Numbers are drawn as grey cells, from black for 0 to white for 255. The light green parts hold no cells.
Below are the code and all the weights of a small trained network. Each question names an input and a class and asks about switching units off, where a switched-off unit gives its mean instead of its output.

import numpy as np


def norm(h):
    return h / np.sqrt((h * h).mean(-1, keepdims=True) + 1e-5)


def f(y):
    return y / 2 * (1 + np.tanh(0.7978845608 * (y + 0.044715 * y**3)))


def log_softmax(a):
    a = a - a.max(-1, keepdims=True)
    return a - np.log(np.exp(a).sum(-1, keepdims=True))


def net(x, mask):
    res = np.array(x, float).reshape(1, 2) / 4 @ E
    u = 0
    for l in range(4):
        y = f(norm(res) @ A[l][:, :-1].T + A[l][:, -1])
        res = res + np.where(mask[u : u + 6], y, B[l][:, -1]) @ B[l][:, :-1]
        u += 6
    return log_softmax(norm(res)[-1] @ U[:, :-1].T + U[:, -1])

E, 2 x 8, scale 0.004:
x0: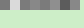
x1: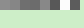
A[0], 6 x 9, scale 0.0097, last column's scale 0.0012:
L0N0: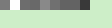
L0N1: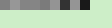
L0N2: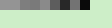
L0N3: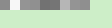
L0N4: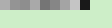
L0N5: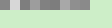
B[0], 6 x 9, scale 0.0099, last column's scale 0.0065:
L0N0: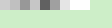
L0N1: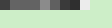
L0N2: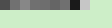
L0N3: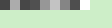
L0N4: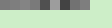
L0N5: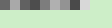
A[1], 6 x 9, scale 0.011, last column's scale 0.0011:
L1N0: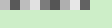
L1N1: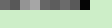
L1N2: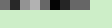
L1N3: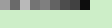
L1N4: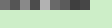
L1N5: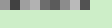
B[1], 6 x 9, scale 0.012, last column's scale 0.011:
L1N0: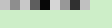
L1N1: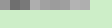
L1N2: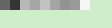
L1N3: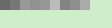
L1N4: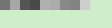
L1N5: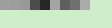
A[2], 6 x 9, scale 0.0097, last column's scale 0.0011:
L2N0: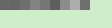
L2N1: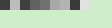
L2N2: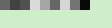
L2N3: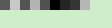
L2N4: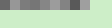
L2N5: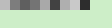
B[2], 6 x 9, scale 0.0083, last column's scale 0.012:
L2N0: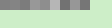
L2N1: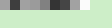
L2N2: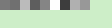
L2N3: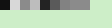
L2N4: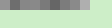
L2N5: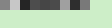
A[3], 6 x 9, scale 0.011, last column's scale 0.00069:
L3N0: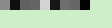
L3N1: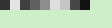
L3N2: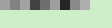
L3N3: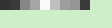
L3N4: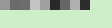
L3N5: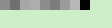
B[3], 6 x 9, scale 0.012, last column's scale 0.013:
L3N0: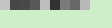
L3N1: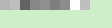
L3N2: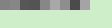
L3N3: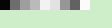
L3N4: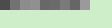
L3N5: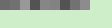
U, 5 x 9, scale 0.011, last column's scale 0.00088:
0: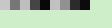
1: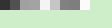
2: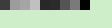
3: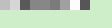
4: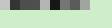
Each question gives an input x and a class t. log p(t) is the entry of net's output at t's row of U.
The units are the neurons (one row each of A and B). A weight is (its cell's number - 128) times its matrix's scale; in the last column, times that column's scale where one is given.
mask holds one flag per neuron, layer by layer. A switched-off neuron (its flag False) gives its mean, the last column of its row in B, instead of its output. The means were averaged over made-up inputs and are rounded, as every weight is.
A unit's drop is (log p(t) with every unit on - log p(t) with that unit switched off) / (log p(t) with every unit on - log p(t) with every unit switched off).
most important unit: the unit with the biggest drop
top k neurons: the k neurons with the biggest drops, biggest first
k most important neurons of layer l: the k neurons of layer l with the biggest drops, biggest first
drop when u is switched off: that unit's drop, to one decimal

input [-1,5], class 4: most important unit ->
L1N2
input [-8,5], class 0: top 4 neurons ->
[L0N1 L0N3 L0N5 L0N2]
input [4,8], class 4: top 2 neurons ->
[L1N2 L2N1]
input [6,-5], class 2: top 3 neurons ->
[L0N0 L1N2 L2N3]
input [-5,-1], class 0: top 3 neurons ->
[L0N1 L0N2 L0N3]
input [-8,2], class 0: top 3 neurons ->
[L0N1 L0N3 L0N5]
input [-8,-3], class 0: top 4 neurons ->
[L0N1 L0N3 L0N2 L0N5]
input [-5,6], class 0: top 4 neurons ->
[L0N1 L0N2 L0N3 L0N5]
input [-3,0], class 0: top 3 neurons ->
[L0N1 L0N2 L0N3]
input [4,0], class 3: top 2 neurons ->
[L1N2 L0N0]
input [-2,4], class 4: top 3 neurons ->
[L0N0 L1N2 L0N1]
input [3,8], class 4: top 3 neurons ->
[L2N1 L1N2 L1N0]
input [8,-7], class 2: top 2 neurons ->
[L0N0 L1N2]
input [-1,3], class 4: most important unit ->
L0N0
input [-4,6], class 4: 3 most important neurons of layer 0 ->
[L0N0 L0N1 L0N2]
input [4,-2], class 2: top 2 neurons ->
[L1N2 L0N0]
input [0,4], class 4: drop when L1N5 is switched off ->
0.0
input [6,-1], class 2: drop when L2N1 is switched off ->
0.8
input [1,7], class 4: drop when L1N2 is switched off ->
0.5
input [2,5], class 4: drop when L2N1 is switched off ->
0.9
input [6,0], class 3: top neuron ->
[L1N2]
